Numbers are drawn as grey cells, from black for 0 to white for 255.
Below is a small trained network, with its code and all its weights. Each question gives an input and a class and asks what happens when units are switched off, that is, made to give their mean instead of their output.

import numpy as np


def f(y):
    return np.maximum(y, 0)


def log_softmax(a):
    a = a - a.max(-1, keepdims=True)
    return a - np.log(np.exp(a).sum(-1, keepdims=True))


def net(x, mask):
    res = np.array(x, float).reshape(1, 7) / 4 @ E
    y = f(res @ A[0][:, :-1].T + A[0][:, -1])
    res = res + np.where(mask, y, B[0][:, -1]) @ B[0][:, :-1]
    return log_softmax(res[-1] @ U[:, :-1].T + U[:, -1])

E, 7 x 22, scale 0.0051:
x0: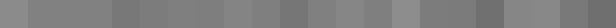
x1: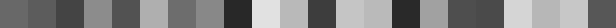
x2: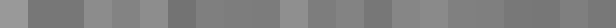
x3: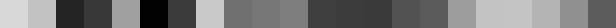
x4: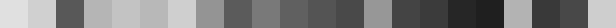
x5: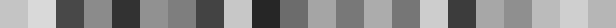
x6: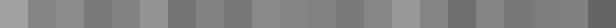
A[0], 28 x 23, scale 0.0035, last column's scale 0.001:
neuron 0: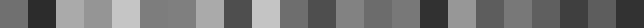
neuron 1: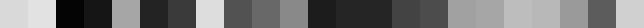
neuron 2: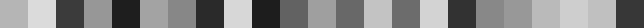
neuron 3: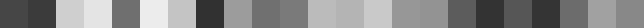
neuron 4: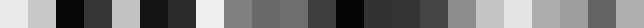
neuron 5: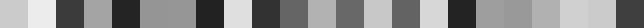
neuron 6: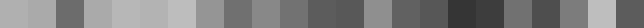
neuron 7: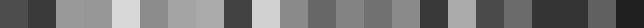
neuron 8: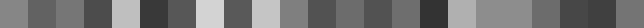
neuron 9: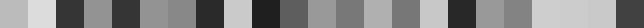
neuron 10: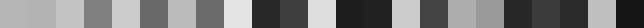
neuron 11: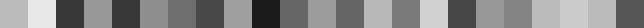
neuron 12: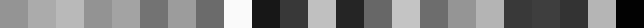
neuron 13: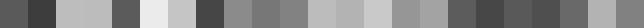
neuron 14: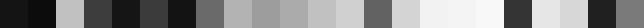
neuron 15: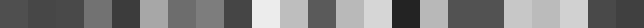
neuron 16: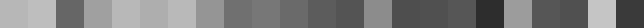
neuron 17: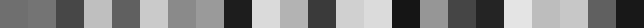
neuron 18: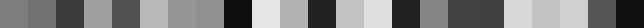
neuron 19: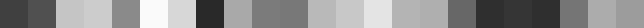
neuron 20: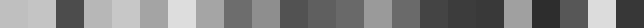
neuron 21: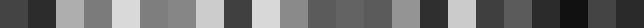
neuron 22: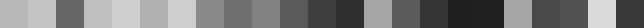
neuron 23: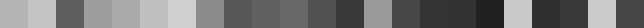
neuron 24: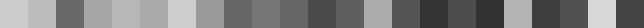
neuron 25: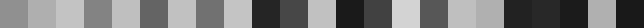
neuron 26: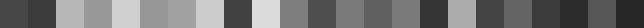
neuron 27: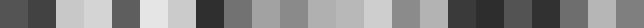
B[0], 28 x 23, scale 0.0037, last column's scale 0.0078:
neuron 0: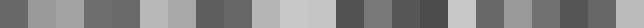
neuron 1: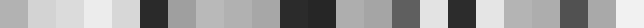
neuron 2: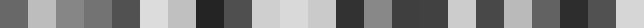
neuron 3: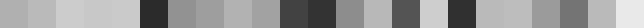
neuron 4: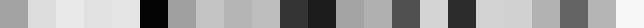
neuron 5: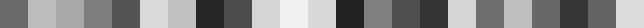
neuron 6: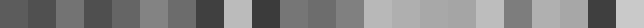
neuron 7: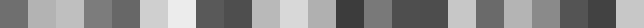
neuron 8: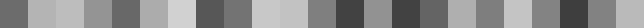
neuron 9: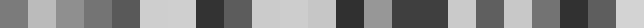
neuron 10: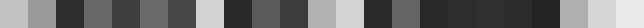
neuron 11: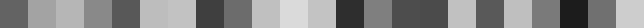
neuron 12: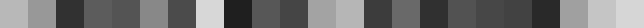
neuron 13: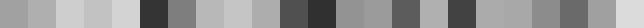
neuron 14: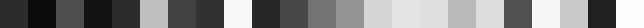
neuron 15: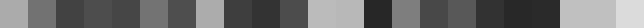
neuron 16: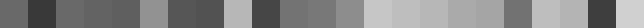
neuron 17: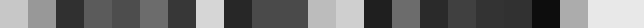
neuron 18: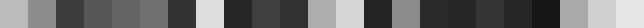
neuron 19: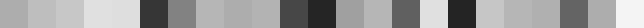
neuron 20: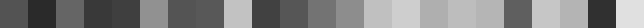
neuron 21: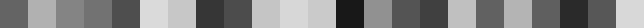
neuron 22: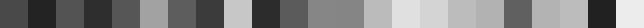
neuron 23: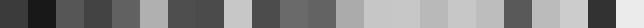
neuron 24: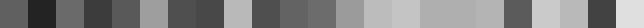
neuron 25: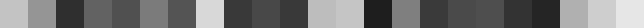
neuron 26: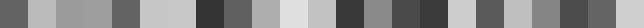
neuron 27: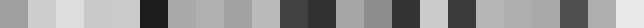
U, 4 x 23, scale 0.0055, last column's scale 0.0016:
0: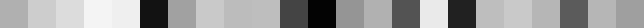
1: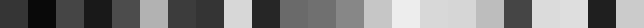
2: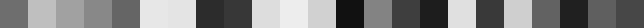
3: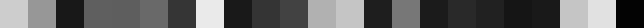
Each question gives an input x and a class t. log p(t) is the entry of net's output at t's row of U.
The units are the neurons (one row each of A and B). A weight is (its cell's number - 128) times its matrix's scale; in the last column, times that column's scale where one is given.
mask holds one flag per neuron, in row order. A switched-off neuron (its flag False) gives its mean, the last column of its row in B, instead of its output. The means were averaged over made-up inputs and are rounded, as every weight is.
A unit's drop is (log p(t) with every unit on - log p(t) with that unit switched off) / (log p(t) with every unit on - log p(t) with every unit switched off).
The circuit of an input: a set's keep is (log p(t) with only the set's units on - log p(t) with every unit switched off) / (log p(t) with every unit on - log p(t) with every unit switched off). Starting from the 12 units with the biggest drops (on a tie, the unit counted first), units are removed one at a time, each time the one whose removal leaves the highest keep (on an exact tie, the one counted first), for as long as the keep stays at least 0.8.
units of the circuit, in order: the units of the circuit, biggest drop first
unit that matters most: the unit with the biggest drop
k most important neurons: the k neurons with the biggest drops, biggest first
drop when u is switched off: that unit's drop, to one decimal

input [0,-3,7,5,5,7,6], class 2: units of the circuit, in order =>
(neuron 5)
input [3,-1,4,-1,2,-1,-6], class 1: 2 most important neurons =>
(neuron 4; neuron 1)
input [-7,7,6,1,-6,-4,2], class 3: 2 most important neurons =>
(neuron 15; neuron 18)
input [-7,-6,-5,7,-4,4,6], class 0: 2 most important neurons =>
(neuron 4; neuron 1)
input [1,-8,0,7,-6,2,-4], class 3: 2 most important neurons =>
(neuron 10; neuron 25)
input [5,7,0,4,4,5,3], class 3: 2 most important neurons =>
(neuron 18; neuron 17)
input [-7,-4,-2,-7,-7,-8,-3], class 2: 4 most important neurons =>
(neuron 21; neuron 26; neuron 7; neuron 4)
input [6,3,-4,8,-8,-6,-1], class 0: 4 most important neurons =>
(neuron 1; neuron 4; neuron 22; neuron 23)
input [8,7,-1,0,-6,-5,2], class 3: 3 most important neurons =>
(neuron 15; neuron 18; neuron 17)
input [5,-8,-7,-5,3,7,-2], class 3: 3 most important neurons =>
(neuron 10; neuron 12; neuron 25)
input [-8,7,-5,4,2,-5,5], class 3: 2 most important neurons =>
(neuron 18; neuron 17)
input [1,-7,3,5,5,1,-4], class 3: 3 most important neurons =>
(neuron 10; neuron 25; neuron 12)
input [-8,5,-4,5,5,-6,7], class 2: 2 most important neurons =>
(neuron 21; neuron 26)
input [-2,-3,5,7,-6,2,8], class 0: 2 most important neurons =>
(neuron 4; neuron 1)
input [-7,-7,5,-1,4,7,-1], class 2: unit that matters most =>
neuron 5
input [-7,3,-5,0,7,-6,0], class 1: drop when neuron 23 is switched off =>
0.1
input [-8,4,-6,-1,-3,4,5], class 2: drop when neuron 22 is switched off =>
0.2
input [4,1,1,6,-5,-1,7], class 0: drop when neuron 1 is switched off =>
0.2
